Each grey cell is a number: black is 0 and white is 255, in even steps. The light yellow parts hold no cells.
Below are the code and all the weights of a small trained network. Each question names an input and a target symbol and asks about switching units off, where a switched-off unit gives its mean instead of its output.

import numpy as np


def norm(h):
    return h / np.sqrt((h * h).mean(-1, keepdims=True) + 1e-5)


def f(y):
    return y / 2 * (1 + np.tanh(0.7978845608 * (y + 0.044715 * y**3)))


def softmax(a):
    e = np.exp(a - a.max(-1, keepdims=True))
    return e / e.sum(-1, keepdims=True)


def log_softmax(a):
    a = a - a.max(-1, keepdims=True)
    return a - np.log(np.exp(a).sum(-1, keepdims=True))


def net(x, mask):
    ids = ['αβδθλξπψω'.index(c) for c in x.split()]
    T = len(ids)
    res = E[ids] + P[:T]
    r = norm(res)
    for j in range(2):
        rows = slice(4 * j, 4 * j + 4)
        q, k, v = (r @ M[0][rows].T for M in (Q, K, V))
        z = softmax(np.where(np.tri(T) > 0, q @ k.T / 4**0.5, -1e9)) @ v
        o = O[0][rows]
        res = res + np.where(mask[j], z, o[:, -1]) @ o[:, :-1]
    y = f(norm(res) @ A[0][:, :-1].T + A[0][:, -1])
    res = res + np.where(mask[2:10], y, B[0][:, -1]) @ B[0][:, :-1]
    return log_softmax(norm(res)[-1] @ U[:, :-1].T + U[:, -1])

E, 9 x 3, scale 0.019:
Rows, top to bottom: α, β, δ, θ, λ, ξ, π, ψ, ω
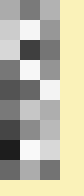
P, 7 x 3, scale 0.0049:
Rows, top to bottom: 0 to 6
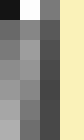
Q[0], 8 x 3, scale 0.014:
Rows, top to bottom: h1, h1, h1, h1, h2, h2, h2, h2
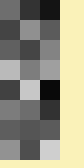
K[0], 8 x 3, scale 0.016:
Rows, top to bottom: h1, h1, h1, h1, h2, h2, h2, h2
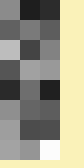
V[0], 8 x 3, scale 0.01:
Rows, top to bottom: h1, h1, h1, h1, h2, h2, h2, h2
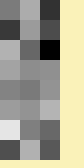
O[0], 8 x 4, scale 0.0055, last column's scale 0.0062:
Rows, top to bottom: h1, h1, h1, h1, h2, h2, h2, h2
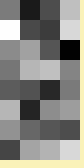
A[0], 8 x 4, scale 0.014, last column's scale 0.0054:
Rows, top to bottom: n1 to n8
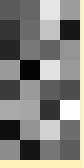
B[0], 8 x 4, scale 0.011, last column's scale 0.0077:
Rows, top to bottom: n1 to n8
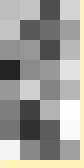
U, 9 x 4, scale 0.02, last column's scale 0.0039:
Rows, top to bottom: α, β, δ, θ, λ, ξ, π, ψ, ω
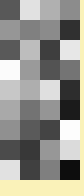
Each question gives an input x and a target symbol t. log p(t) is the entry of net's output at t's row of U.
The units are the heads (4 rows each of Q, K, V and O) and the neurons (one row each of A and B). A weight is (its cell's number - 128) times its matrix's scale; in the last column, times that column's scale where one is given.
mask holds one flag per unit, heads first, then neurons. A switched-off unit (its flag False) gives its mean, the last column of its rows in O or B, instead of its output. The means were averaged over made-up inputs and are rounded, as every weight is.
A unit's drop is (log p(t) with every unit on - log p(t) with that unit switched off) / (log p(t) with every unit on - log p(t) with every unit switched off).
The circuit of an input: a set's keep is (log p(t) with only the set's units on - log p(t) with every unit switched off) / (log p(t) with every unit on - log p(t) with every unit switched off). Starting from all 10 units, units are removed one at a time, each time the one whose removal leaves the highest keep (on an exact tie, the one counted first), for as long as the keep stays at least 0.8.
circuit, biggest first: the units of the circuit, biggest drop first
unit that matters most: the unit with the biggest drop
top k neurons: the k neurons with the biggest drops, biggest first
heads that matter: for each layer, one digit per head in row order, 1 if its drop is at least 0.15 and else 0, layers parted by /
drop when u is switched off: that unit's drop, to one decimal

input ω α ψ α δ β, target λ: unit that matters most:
n7
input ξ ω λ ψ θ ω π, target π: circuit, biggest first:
[n7, n1, n2, n4]
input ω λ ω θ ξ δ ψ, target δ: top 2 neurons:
[n7, n8]
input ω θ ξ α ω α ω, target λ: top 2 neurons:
[n7, n6]
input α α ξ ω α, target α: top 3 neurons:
[n4, n7, n6]
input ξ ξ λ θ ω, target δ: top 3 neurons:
[n5, n3, n4]
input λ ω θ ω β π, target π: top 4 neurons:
[n7, n1, n2, n4]
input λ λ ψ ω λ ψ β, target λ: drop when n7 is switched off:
0.2
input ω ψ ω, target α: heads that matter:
11
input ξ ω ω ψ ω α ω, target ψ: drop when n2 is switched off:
0.1
